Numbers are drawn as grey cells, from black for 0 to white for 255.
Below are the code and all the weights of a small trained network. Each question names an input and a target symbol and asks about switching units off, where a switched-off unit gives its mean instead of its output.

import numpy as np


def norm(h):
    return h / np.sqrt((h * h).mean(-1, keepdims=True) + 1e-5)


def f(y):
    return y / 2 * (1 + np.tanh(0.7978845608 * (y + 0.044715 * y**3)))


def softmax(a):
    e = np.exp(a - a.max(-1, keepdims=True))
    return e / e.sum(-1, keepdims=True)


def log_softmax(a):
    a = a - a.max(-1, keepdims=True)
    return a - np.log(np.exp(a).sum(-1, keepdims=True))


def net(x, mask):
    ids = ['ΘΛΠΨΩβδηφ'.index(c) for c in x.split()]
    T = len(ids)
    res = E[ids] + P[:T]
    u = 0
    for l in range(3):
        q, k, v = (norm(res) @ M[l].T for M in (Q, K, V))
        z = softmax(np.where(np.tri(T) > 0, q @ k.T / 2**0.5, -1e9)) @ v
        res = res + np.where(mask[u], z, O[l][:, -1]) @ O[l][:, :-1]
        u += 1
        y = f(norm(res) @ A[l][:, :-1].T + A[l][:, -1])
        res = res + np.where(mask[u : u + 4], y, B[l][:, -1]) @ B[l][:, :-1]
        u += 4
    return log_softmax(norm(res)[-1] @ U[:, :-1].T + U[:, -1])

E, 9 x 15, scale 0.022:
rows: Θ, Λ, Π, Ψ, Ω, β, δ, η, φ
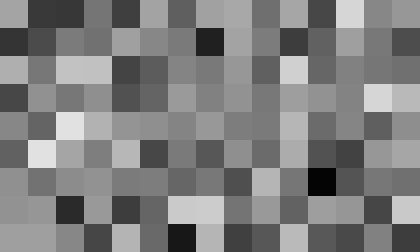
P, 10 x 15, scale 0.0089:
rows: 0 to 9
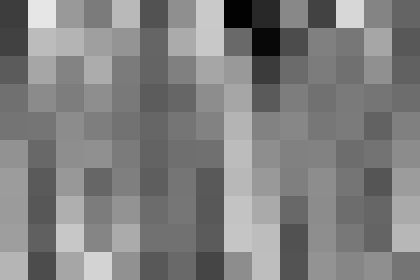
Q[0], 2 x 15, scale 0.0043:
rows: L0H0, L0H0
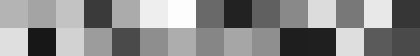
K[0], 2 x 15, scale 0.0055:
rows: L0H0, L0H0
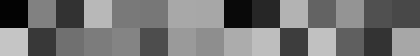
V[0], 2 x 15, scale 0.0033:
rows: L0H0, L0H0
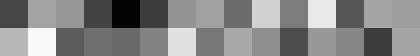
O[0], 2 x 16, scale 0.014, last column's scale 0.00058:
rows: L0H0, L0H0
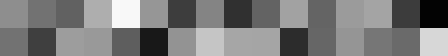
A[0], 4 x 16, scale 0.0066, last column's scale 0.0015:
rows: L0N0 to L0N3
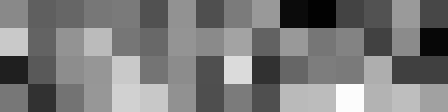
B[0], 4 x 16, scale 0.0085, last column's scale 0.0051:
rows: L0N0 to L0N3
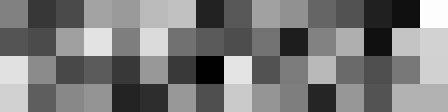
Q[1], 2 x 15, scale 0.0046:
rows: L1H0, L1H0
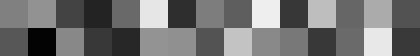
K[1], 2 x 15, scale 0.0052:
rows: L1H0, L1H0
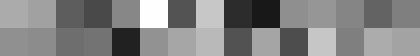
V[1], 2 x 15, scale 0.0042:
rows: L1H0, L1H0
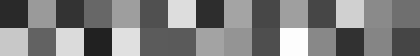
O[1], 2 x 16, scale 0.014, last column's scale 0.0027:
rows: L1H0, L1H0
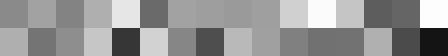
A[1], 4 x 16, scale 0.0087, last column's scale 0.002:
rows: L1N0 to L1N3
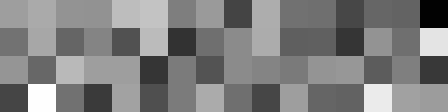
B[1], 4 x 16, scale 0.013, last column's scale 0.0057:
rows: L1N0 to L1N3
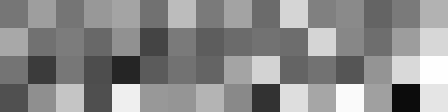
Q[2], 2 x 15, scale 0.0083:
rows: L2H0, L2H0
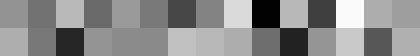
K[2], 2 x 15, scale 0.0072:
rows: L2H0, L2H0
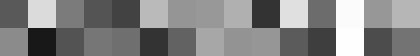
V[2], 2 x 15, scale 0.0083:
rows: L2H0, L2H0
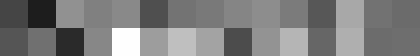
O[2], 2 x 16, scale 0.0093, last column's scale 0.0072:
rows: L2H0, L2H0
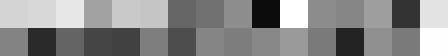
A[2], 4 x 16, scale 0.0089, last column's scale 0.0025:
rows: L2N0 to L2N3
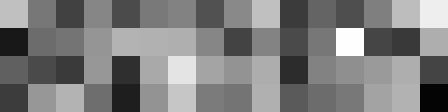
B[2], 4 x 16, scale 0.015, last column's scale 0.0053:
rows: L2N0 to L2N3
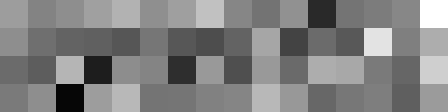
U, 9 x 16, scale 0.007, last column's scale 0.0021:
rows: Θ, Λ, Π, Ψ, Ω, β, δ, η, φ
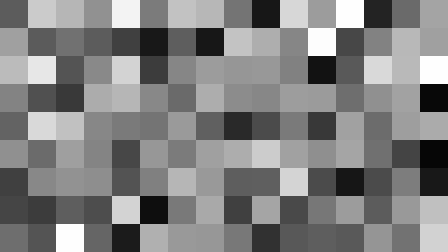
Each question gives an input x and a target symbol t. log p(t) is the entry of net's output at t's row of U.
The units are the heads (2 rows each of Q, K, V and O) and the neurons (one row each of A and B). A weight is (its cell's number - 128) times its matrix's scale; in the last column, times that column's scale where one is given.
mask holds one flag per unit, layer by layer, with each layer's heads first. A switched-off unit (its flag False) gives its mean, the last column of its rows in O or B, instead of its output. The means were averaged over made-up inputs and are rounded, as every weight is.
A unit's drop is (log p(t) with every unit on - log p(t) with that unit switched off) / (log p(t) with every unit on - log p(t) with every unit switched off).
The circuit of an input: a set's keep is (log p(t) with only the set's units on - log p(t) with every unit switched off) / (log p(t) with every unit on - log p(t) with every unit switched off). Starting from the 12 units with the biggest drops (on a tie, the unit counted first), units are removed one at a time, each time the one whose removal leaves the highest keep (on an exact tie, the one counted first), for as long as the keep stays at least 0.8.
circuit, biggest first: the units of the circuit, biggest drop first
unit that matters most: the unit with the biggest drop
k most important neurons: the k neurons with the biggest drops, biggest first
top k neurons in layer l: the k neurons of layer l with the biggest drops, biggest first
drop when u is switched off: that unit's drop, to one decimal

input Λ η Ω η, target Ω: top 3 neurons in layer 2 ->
L2N1, L2N0, L2N3
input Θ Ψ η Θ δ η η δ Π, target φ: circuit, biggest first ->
L2H0, L0N1, L1H0
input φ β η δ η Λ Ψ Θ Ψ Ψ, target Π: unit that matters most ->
L0H0
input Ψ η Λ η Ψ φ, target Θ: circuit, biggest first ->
L0N0, L1N3
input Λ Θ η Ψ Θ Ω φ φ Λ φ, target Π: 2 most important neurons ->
L2N0, L1N3
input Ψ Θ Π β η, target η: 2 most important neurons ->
L2N2, L1N3
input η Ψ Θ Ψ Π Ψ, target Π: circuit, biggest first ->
L1N3, L2N0
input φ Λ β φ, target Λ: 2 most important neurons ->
L0N0, L1N1
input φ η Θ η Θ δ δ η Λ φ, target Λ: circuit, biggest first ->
L1H0, L0H0, L1N1
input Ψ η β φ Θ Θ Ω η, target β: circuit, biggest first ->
L1H0, L1N1
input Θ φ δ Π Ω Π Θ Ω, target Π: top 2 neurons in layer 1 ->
L1N3, L1N2
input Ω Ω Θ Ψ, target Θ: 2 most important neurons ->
L1N3, L0N0
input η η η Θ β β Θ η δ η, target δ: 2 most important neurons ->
L0N0, L1N3
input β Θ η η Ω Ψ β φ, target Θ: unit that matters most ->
L0N1
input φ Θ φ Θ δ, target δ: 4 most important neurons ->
L0N0, L1N3, L0N2, L1N0
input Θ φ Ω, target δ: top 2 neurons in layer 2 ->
L2N3, L2N1
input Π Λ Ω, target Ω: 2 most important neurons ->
L0N2, L0N1
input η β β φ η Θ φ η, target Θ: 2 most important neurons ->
L0N3, L1N2
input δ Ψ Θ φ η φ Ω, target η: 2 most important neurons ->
L0N0, L1N2
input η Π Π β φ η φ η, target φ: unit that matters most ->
L1H0
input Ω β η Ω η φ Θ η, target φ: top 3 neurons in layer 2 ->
L2N1, L2N3, L2N0
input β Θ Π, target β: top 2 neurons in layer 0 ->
L0N1, L0N0
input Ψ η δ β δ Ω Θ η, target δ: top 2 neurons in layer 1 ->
L1N3, L1N2
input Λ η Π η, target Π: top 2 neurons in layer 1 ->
L1N2, L1N3
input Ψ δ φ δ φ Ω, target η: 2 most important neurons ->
L1N2, L1N3
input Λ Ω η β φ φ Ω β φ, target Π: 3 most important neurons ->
L1N3, L2N0, L0N3
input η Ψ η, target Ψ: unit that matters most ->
L0H0
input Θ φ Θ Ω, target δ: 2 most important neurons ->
L0N1, L0N2
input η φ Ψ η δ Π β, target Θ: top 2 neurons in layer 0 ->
L0N1, L0N3
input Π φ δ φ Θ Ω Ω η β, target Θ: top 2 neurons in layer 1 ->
L1N3, L1N1
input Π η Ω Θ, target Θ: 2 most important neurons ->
L2N1, L0N0
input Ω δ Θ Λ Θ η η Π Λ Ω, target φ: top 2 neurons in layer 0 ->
L0N1, L0N2
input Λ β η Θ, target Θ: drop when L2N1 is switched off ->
0.2
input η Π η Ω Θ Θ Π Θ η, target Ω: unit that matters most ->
L2H0
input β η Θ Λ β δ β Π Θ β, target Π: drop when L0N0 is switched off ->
0.0
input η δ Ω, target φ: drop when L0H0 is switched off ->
0.3
